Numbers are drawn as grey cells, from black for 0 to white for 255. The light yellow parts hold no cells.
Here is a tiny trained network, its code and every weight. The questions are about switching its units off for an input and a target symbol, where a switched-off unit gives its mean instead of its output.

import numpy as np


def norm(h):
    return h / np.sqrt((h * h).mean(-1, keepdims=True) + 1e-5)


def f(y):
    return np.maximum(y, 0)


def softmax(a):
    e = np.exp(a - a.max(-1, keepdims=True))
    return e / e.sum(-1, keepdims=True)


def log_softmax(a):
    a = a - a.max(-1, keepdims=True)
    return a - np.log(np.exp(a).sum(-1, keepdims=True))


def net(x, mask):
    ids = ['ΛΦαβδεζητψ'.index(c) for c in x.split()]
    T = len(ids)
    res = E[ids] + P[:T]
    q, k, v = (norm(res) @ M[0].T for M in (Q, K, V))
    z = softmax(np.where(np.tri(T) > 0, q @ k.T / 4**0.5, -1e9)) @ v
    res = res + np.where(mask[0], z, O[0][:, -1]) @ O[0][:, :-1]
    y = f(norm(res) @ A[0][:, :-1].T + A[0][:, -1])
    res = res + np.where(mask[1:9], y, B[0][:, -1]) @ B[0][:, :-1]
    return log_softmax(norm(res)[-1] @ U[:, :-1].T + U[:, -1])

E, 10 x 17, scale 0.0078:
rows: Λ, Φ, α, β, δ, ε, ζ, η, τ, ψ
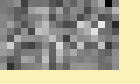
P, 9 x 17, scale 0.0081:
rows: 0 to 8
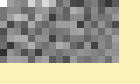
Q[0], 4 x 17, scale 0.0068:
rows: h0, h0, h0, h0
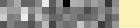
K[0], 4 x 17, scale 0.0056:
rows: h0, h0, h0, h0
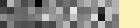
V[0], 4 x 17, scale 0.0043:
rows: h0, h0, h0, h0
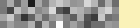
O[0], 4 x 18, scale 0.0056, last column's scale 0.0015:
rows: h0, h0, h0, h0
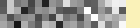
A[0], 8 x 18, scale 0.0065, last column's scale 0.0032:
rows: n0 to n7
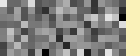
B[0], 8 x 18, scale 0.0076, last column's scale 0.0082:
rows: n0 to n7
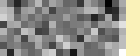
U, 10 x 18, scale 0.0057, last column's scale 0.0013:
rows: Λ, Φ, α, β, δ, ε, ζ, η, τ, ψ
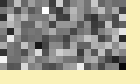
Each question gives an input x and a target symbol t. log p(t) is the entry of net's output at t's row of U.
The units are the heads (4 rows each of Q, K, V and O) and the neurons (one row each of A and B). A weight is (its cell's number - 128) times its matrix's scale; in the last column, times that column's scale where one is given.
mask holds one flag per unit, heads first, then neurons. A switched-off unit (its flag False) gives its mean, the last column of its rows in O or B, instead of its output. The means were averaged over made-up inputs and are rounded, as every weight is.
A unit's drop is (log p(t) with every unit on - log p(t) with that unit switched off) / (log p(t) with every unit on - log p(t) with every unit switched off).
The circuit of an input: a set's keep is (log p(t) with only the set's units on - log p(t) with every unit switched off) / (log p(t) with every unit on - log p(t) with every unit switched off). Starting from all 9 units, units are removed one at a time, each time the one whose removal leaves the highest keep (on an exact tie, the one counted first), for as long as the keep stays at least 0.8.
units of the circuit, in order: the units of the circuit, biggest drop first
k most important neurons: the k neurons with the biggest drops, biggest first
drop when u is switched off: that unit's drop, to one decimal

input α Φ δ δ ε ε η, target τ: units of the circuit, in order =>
n1
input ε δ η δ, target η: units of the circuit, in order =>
n7; h0
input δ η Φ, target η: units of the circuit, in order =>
h0; n5; n7
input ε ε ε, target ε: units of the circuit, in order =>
h0; n7
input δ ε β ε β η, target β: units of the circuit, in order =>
h0; n2
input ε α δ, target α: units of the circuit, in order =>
h0; n3; n7
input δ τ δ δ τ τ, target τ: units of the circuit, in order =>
h0; n5; n4
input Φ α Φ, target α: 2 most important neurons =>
n3; n7
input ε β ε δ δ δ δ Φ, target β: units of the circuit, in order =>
n2; h0
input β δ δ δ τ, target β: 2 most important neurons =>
n2; n7
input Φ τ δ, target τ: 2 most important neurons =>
n5; n4
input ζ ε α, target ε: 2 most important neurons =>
n4; n7
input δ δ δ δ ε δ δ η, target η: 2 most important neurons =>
n5; n7
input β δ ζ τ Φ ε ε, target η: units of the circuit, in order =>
n7
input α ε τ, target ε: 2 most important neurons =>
n4; n7
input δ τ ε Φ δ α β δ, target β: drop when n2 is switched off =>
0.7
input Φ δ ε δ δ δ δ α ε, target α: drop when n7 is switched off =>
0.2
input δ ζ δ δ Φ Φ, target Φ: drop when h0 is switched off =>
0.7
